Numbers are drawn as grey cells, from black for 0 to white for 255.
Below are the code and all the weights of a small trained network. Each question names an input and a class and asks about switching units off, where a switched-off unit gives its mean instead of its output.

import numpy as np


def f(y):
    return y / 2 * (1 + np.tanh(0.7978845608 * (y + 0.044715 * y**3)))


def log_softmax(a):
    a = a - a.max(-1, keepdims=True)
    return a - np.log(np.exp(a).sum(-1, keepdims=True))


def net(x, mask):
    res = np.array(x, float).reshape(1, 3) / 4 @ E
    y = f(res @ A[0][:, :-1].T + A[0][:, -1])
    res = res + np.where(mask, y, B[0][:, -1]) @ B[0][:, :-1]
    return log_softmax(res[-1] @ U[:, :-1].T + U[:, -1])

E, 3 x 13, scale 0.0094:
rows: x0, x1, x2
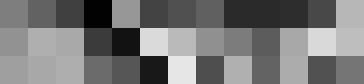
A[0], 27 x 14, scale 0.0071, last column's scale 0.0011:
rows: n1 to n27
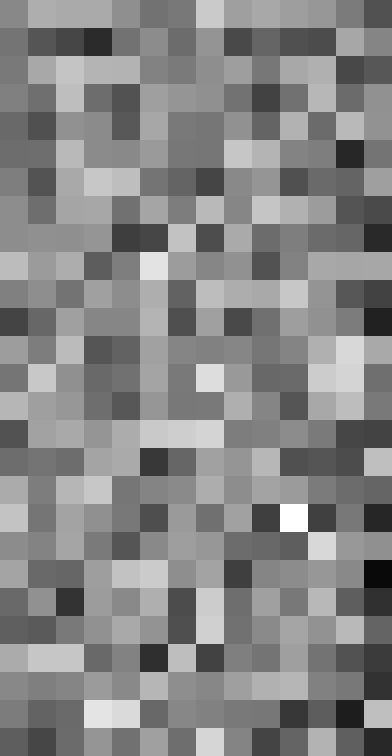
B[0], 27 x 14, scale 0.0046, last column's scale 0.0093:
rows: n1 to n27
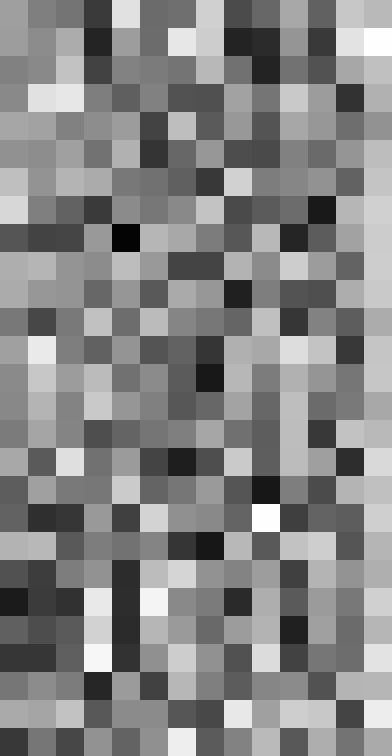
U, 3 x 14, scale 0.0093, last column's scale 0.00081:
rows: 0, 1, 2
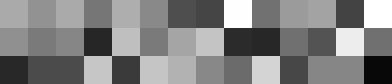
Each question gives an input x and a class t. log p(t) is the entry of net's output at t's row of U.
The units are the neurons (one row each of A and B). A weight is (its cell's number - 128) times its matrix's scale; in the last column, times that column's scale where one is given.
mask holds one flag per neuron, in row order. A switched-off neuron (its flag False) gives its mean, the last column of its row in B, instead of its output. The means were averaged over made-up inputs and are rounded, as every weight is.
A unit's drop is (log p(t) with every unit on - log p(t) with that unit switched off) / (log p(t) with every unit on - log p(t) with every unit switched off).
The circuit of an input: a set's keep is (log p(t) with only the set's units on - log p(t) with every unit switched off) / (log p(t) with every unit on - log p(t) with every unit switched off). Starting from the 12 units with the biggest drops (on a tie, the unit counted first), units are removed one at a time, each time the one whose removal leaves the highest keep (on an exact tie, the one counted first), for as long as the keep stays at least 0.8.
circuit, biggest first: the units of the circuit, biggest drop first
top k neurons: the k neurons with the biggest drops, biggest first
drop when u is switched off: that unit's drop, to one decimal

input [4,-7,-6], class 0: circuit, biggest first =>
(n26)
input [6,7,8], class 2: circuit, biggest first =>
(n24 n19)
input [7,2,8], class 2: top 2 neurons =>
(n24 n19)
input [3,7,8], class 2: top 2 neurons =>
(n24 n9)
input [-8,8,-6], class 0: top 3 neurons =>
(n14 n10 n20)
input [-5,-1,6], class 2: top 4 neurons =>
(n24 n19 n9 n2)
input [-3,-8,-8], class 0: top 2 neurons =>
(n26 n17)
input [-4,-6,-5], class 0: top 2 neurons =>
(n26 n17)
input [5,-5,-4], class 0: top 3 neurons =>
(n26 n17 n7)
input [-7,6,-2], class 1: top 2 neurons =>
(n8 n11)
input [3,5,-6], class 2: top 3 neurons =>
(n22 n26 n17)
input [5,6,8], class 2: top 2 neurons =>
(n24 n9)
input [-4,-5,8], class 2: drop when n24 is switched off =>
0.2
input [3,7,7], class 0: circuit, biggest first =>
(n13)
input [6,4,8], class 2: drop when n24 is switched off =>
0.2
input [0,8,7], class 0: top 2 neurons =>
(n13 n10)
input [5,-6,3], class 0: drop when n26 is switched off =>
0.1
